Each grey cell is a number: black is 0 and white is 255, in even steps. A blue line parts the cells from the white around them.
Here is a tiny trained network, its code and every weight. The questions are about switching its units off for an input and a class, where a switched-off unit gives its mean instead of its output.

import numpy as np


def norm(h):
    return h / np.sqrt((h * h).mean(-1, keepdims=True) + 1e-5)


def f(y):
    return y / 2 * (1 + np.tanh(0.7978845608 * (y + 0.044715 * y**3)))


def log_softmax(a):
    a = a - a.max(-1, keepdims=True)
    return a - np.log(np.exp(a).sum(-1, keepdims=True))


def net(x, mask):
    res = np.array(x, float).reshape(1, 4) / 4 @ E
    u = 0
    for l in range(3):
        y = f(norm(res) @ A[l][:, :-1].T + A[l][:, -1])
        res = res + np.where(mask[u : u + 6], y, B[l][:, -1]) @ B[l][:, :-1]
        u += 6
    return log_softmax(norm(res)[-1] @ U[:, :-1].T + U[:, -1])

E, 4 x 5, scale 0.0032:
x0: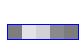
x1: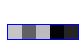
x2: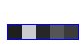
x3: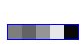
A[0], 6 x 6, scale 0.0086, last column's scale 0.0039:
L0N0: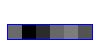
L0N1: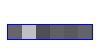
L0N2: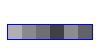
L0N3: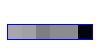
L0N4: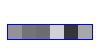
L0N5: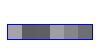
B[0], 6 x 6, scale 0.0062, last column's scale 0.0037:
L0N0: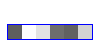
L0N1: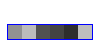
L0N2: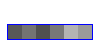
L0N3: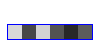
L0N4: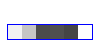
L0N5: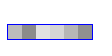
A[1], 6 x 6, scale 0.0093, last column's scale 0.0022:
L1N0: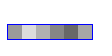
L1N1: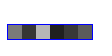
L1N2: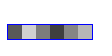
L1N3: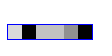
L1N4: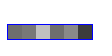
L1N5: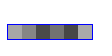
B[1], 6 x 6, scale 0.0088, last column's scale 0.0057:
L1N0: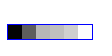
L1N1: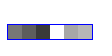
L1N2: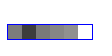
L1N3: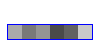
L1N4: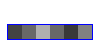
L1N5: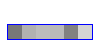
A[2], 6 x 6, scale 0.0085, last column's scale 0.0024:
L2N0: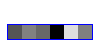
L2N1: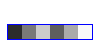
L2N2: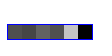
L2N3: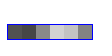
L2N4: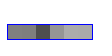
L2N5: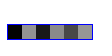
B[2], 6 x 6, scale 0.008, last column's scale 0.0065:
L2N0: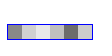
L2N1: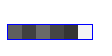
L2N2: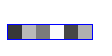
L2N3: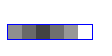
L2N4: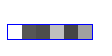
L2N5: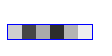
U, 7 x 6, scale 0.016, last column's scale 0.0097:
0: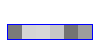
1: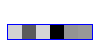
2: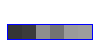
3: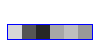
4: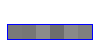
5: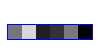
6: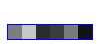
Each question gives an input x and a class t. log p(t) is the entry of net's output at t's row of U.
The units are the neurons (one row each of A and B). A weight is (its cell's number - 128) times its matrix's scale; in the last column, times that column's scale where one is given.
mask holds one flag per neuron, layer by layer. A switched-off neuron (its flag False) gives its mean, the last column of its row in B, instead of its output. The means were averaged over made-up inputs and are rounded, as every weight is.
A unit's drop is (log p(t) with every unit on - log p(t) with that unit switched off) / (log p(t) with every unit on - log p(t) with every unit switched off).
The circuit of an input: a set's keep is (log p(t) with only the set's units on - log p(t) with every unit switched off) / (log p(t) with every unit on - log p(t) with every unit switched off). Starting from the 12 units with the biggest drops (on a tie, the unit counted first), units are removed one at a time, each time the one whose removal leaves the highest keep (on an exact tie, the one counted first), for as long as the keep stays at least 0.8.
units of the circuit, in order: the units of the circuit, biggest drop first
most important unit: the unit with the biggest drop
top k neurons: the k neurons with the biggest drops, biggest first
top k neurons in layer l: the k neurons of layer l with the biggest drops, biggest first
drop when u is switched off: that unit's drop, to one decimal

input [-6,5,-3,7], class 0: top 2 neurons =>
L0N4, L1N2
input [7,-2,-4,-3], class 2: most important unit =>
L2N5
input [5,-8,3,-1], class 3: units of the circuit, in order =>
L0N0, L2N4
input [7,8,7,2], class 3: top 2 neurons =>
L1N1, L0N0
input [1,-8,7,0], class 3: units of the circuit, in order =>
L2N4, L0N0
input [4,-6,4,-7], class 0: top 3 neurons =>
L2N0, L1N1, L2N2
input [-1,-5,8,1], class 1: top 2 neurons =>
L2N5, L1N1
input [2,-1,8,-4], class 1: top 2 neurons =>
L2N5, L0N1
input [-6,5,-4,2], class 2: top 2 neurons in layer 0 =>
L0N0, L0N5
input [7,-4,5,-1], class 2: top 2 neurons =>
L1N0, L1N2
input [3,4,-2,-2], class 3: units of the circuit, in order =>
L1N1, L0N0
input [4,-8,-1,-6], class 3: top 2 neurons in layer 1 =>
L1N3, L1N0
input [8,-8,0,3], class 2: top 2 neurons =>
L1N0, L1N1
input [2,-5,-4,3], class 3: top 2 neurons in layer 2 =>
L2N0, L2N5
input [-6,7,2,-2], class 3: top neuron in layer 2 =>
L2N3
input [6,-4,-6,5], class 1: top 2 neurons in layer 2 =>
L2N2, L2N0
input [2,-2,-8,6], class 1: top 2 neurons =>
L1N3, L2N2
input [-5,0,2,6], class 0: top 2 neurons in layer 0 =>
L0N4, L0N2
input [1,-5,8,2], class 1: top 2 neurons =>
L2N5, L1N1
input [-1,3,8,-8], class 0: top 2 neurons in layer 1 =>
L1N2, L1N4
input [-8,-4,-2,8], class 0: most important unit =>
L0N4
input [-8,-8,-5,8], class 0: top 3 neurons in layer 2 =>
L2N5, L2N1, L2N4
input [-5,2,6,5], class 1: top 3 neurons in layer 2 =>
L2N5, L2N2, L2N0
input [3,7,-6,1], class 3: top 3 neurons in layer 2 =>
L2N5, L2N1, L2N0
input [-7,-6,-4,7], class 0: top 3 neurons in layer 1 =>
L1N2, L1N1, L1N3
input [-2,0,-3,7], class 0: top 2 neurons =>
L0N4, L2N5
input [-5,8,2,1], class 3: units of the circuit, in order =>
L1N1
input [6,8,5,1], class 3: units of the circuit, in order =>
L1N1, L0N0
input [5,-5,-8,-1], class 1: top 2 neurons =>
L1N3, L0N0
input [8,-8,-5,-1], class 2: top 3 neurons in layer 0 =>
L0N2, L0N3, L0N4
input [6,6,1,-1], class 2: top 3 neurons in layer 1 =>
L1N0, L1N4, L1N2
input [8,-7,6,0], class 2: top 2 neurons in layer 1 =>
L1N0, L1N1
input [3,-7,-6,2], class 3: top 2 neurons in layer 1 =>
L1N5, L1N4
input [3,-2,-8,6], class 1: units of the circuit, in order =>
L1N3
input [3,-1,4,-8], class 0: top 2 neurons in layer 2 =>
L2N0, L2N2
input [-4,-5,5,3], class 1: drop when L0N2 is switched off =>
-0.1
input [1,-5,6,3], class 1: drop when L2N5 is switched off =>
1.0
